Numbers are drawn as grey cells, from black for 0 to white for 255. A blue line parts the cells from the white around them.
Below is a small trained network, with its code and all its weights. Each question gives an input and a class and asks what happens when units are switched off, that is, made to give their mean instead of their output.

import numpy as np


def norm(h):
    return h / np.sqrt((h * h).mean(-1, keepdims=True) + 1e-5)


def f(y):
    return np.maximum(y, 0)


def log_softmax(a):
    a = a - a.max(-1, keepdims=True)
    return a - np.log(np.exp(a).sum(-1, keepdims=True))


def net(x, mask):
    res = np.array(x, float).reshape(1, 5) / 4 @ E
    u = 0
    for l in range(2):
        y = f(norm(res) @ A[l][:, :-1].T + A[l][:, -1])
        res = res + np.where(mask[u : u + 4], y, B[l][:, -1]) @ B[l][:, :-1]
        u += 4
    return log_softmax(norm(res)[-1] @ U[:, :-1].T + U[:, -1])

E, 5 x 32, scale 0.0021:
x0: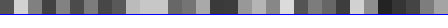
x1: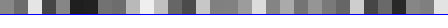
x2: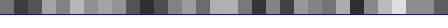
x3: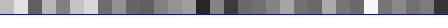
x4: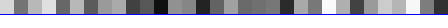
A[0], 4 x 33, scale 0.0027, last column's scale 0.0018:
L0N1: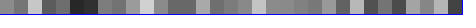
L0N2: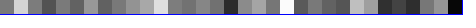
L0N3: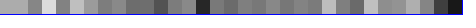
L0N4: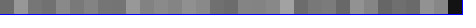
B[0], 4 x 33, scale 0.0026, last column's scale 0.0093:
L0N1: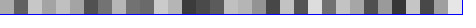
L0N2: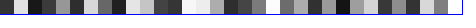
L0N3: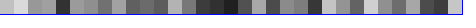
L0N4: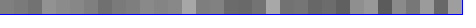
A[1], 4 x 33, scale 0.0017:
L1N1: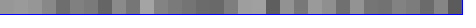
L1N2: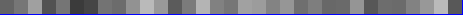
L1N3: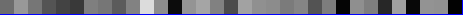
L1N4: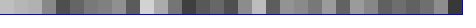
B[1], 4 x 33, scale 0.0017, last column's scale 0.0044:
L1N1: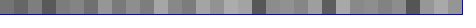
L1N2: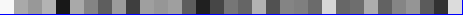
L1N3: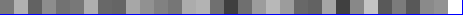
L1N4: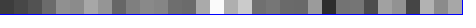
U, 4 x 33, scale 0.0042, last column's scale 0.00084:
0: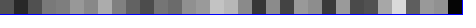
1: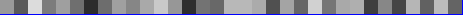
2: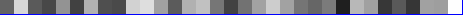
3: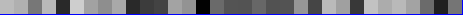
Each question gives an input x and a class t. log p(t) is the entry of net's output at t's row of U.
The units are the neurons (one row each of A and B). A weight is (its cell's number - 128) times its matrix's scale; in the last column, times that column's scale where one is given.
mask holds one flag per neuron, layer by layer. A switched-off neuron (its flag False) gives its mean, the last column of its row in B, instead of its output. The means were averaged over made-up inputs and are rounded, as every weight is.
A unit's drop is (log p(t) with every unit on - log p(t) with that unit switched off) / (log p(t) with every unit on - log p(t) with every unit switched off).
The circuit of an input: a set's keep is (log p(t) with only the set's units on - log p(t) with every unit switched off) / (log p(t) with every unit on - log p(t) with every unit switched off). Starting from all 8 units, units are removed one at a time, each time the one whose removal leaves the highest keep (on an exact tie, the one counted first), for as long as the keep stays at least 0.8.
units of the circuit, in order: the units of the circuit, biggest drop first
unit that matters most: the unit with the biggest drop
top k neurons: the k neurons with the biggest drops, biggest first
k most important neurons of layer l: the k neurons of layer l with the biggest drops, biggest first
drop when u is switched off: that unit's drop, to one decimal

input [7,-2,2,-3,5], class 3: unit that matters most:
L0N2
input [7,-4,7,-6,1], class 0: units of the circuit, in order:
(L0N2, L0N3)
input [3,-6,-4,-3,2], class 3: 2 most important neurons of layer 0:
(L0N2, L0N3)
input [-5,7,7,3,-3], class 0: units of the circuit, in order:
(L0N2, L0N1, L0N3)
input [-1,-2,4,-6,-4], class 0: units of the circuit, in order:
(L0N2, L0N1)
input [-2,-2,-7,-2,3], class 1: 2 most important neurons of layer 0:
(L0N2, L0N1)
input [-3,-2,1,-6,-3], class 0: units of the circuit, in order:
(L0N2, L0N1)
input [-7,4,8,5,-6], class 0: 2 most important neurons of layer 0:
(L0N3, L0N2)
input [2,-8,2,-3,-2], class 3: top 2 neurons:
(L0N2, L1N4)
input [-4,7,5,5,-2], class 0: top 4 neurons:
(L0N2, L0N1, L0N3, L1N2)
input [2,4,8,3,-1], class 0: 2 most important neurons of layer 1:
(L1N2, L1N3)
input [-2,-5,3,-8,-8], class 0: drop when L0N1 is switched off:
0.1
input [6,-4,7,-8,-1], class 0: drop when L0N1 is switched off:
0.2
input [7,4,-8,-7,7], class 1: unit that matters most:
L0N1
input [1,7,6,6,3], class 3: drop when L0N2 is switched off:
0.1
